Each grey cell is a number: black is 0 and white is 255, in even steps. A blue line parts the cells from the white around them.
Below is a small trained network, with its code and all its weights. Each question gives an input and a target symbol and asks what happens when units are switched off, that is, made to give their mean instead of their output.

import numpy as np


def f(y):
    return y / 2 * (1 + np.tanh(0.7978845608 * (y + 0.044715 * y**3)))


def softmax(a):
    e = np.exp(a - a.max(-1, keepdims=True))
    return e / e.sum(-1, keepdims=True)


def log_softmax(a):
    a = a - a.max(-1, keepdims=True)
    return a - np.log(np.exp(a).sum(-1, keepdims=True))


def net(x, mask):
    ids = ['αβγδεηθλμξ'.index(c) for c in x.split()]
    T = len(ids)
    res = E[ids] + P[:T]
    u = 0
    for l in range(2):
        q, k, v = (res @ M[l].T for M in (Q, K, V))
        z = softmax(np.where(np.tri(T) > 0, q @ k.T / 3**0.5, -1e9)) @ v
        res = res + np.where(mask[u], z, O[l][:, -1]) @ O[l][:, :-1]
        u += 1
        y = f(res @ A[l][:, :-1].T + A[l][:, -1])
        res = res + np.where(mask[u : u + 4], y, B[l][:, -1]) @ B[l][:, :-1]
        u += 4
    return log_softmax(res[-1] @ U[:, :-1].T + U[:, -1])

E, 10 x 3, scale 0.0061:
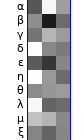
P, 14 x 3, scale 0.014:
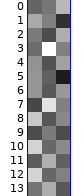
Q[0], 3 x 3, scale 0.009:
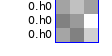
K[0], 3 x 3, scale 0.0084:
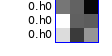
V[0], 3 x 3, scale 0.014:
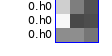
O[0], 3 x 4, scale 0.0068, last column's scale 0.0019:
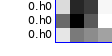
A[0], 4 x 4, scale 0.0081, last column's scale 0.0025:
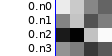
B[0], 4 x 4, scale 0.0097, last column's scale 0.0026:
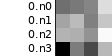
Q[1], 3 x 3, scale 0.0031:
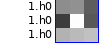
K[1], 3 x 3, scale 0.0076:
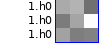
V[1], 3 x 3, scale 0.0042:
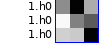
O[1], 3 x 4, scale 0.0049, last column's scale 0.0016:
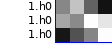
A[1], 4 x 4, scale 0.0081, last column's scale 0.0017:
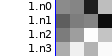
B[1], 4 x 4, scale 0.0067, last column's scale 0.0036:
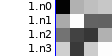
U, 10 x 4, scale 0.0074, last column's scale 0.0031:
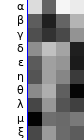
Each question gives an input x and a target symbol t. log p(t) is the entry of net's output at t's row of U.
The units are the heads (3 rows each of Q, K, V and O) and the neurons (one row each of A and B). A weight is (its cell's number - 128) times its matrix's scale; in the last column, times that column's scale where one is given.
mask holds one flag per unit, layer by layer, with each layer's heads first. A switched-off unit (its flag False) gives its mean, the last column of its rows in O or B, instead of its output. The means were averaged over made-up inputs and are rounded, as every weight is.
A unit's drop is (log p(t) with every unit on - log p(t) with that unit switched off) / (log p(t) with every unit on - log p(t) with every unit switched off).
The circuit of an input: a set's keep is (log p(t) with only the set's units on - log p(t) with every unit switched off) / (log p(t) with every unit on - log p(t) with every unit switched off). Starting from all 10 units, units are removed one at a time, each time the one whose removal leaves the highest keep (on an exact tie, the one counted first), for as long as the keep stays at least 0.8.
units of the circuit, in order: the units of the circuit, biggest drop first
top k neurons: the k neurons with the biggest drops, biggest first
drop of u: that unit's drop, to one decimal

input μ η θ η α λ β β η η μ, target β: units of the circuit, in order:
[0.h0]
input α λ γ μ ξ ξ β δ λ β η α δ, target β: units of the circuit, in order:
[0.h0 0.n3]
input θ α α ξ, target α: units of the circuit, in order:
[1.n3 0.h0]
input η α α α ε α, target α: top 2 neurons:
[1.n3 0.n1]
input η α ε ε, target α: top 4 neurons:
[1.n3 0.n3 0.n1 1.n0]
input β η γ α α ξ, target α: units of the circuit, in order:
[0.h0 1.n3]
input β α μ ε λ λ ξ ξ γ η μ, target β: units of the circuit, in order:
[0.h0 0.n3]
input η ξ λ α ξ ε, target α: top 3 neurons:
[1.n3 0.n1 0.n3]
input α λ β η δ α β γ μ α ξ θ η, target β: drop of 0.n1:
0.1
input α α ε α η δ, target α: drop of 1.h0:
-0.1
